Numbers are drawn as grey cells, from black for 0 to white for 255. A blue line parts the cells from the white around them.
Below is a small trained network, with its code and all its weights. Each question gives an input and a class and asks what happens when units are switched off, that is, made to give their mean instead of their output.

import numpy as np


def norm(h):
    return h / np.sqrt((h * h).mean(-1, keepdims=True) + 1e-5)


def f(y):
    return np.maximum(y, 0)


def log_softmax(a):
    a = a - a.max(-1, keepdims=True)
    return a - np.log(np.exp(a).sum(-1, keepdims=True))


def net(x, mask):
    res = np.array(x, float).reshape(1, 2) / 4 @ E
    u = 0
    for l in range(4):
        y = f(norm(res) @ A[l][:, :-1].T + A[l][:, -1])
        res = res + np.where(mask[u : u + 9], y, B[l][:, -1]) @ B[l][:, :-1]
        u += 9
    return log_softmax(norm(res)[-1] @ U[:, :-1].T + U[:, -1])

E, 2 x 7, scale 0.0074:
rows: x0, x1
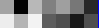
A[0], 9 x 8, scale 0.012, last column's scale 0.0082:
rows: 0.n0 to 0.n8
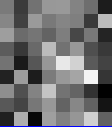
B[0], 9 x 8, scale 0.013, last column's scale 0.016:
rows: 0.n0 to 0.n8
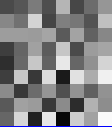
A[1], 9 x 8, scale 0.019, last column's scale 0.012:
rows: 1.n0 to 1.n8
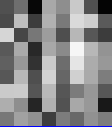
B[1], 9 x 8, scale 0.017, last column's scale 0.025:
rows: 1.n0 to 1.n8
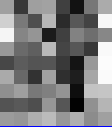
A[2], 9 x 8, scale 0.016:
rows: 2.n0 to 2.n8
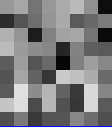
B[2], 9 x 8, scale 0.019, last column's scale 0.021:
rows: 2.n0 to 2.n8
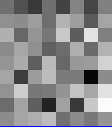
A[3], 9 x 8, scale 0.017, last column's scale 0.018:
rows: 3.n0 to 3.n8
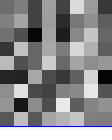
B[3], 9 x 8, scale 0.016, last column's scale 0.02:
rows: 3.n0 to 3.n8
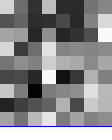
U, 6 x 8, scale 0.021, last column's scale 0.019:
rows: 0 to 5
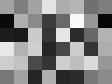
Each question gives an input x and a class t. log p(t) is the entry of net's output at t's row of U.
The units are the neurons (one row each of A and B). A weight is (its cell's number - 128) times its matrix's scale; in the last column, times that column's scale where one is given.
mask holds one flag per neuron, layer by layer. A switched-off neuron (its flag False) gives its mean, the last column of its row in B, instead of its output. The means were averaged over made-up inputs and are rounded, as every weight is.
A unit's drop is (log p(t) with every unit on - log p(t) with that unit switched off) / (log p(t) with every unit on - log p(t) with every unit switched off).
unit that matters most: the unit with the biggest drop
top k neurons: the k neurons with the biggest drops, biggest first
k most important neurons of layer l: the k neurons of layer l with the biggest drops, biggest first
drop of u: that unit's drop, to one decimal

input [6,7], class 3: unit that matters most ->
0.n4
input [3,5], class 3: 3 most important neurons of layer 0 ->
(0.n4 0.n8 0.n5)
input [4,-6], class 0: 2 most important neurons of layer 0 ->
(0.n4 0.n3)
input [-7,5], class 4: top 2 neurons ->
(0.n5 0.n8)
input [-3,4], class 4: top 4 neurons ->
(0.n5 0.n8 0.n4 0.n1)
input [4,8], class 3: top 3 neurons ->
(0.n4 0.n8 1.n5)
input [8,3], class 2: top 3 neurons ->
(0.n8 0.n5 1.n1)
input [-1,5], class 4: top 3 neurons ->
(0.n5 0.n8 0.n1)
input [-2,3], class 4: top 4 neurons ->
(0.n5 0.n8 0.n4 0.n1)
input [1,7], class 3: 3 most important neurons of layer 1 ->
(1.n6 1.n5 1.n4)
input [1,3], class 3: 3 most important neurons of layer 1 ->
(1.n6 1.n4 1.n5)
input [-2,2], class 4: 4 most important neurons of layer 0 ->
(0.n5 0.n8 0.n4 0.n1)
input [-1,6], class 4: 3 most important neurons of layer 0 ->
(0.n5 0.n8 0.n1)
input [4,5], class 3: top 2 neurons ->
(0.n4 0.n8)
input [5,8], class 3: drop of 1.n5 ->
0.1
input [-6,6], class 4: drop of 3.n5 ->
0.0
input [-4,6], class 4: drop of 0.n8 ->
0.9
